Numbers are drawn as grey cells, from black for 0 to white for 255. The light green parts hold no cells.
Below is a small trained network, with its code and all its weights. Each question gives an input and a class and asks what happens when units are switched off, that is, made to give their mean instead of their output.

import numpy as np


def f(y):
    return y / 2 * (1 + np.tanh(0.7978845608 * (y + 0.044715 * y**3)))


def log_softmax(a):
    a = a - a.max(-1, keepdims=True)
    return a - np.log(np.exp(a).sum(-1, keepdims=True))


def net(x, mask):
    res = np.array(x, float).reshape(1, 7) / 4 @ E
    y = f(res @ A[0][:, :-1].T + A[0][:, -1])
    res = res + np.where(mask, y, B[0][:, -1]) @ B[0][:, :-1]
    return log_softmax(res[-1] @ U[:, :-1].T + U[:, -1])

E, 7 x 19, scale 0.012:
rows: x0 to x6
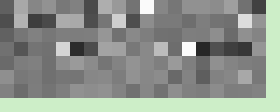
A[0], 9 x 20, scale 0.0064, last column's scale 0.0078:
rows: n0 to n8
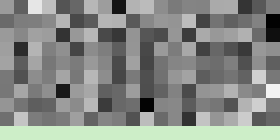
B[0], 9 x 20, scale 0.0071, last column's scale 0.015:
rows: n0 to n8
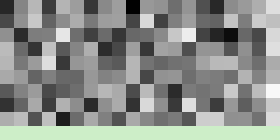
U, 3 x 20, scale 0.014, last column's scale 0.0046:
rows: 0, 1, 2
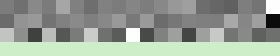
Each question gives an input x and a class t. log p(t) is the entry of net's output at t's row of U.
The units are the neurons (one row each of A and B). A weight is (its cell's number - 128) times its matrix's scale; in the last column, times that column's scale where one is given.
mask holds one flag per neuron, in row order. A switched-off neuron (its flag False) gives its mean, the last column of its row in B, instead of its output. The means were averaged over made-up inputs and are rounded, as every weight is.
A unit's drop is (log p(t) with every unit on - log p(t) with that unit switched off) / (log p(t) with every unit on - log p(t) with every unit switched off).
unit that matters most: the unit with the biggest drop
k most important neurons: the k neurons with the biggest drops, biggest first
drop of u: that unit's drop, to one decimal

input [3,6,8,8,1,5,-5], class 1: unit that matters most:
n1
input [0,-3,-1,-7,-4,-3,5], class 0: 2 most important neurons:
(n2 n1)
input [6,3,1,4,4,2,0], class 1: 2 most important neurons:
(n2 n1)
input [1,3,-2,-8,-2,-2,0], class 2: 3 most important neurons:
(n8 n0 n1)
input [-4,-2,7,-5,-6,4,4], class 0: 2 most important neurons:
(n2 n1)
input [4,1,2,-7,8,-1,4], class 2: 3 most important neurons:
(n8 n7 n0)
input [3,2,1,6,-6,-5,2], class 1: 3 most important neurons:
(n2 n1 n5)
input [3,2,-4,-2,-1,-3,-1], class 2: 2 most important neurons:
(n0 n7)
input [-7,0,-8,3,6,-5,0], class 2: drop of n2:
0.2
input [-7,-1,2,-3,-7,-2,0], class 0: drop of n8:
0.1
